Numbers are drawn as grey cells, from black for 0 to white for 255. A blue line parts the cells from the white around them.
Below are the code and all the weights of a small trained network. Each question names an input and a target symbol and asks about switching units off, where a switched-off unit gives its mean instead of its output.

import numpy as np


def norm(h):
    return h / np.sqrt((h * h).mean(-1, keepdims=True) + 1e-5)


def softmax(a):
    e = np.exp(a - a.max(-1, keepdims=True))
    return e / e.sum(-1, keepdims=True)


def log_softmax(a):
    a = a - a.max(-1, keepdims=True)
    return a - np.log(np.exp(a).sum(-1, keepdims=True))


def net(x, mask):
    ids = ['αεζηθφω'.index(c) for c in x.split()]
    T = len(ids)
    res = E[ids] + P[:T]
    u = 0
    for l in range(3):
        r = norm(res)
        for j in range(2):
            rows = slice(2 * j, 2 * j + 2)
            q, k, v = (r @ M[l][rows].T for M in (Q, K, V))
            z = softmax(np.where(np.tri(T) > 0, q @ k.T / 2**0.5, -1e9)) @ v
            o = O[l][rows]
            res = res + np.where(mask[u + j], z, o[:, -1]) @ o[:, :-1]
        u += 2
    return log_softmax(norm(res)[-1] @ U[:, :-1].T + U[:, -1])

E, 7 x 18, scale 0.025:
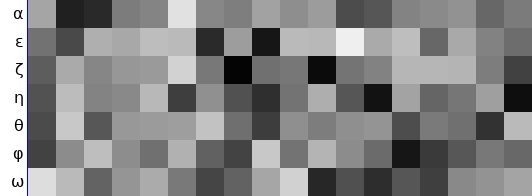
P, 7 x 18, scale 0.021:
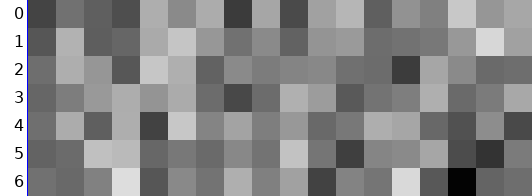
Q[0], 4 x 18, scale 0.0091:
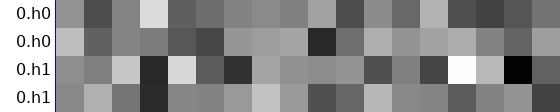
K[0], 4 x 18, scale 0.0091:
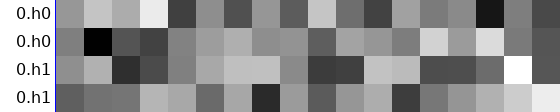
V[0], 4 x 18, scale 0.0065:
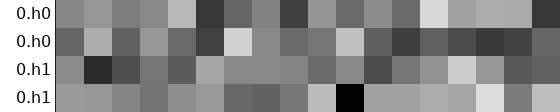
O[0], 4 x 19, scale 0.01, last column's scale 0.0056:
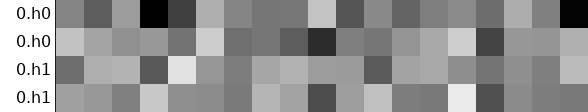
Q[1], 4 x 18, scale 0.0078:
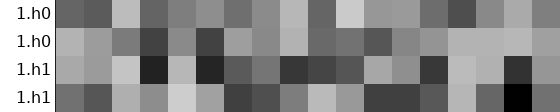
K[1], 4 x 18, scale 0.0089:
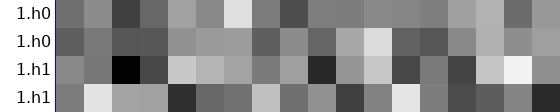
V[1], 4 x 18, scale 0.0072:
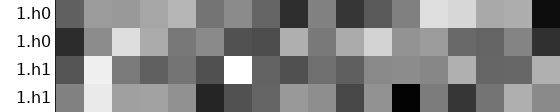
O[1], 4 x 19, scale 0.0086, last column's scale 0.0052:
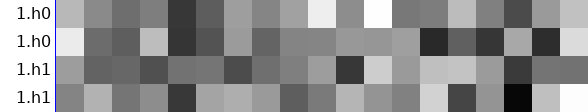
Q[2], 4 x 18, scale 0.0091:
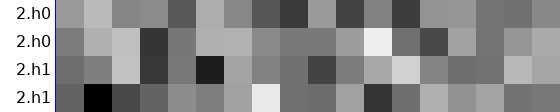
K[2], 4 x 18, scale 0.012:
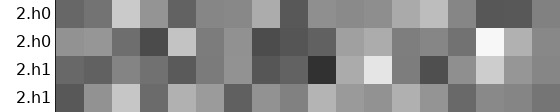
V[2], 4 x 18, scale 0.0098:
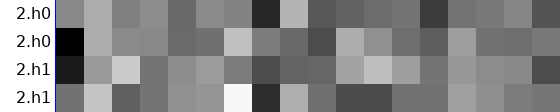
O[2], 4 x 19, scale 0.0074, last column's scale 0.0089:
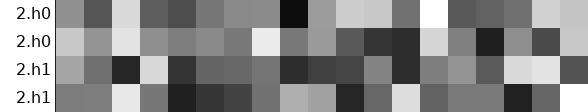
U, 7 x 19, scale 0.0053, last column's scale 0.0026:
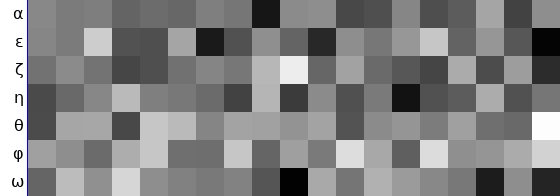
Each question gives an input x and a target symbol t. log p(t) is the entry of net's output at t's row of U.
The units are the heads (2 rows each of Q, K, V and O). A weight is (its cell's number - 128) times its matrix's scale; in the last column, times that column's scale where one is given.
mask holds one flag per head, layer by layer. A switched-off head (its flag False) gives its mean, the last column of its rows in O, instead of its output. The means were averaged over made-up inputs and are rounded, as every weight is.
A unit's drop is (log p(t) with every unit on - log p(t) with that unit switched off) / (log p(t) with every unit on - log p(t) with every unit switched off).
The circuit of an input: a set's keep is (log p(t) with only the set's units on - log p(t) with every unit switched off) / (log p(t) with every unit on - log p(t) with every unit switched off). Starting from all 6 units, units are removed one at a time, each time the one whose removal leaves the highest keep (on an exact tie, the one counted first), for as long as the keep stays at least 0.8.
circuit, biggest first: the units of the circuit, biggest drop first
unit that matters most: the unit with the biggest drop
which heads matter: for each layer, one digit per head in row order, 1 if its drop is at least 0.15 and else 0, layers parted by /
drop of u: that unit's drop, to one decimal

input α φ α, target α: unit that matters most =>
0.h1
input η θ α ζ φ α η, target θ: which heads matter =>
01 / 10 / 01
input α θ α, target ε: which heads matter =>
01 / 01 / 01
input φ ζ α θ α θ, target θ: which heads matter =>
01 / 00 / 01
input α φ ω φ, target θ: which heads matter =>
00 / 10 / 01
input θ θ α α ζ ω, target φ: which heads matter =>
01 / 01 / 10
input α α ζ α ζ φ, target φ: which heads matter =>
01 / 10 / 00
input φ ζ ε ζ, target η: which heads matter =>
00 / 01 / 10
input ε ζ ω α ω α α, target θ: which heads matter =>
01 / 00 / 00
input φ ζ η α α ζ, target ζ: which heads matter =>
10 / 10 / 10
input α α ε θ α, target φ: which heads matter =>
00 / 01 / 01
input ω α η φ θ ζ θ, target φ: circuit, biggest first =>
(1.h0, 0.h1)
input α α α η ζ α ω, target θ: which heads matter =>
00 / 00 / 01
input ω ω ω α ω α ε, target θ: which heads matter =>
01 / 00 / 00
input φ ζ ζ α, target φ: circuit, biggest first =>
(0.h1)
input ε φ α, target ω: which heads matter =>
10 / 10 / 00
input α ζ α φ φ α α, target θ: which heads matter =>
01 / 00 / 01
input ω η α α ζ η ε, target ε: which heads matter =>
10 / 01 / 00
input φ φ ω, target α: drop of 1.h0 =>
0.4
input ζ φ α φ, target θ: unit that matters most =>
0.h1
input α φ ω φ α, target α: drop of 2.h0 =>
0.3
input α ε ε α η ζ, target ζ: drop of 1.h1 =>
-0.1
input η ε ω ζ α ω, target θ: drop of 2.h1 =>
0.3
